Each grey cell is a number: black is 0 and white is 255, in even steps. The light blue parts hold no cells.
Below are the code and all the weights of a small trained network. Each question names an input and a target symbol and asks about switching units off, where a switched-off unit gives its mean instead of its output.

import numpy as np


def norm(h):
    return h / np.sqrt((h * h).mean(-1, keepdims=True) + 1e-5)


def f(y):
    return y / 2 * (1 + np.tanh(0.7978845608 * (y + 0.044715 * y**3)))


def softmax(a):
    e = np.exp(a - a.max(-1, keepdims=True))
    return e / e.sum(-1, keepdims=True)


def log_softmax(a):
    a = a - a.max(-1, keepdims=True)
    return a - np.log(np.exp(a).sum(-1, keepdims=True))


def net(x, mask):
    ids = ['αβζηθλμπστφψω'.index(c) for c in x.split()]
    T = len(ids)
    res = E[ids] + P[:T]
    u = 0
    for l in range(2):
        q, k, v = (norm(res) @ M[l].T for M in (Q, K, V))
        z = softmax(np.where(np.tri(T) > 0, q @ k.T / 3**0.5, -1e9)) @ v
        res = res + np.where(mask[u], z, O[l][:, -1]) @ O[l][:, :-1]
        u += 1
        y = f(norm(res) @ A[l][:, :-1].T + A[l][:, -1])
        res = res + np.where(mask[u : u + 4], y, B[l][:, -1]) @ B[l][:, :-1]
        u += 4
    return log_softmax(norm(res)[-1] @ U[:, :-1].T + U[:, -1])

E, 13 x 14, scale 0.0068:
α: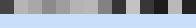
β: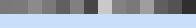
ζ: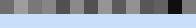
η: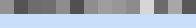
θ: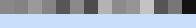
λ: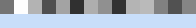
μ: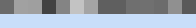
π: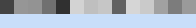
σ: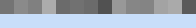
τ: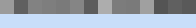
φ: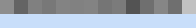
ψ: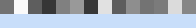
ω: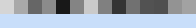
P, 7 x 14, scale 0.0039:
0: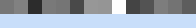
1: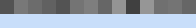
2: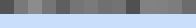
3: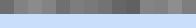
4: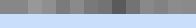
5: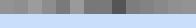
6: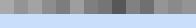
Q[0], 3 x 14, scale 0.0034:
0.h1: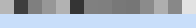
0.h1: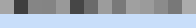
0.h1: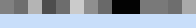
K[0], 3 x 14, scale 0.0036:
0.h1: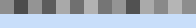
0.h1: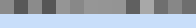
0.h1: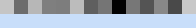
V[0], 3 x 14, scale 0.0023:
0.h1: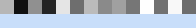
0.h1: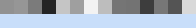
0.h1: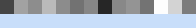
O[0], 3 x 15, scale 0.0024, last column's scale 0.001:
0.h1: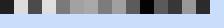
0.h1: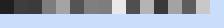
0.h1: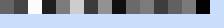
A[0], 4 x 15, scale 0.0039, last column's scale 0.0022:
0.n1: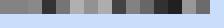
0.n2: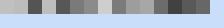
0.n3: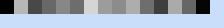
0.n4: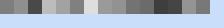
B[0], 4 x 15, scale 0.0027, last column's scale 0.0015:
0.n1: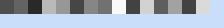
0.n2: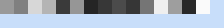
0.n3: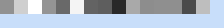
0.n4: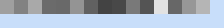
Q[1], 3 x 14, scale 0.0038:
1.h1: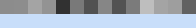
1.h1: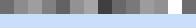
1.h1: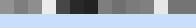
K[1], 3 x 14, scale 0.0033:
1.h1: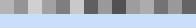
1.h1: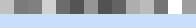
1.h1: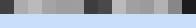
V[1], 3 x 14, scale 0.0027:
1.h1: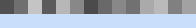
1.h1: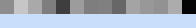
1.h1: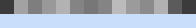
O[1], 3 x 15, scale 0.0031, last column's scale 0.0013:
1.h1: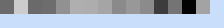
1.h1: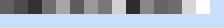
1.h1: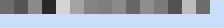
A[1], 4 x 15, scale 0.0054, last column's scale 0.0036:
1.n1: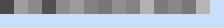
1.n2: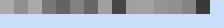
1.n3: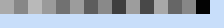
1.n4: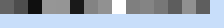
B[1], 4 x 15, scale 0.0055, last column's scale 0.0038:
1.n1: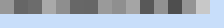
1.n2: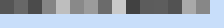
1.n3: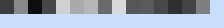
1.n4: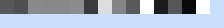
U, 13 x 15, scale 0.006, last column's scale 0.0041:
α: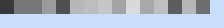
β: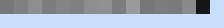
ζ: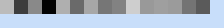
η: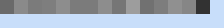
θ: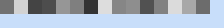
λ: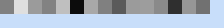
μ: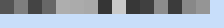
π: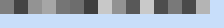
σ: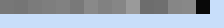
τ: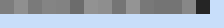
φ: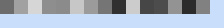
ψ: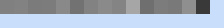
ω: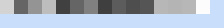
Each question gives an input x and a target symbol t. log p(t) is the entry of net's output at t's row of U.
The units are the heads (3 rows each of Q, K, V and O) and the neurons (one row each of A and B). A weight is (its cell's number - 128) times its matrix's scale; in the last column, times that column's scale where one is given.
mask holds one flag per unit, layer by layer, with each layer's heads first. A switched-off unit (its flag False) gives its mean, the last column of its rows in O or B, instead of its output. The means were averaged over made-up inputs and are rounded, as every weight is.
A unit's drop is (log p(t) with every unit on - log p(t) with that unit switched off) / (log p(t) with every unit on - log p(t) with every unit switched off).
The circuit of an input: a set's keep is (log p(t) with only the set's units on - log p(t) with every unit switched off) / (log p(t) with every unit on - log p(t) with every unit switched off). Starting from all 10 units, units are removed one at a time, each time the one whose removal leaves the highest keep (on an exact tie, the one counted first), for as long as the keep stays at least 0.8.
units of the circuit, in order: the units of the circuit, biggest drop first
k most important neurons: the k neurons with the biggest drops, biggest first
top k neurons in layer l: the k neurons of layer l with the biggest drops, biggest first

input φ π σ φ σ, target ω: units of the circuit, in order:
1.n4
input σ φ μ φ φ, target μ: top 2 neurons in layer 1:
1.n3, 1.n4
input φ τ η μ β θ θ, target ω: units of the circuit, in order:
0.n2, 1.n4, 0.h1
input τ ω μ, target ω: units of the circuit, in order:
1.h1, 1.n4
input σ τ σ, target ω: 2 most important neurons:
1.n4, 0.n1
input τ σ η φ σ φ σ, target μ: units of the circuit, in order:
0.h1, 1.n3
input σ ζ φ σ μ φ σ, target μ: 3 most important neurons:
0.n1, 1.n3, 1.n4
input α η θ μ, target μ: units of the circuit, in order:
1.h1, 1.n4
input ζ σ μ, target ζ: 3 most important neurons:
1.n4, 1.n2, 1.n1
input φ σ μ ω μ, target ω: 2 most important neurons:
1.n4, 1.n1
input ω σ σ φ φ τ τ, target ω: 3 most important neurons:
0.n2, 1.n4, 1.n3
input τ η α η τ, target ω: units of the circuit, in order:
0.n2, 0.h1, 1.n4
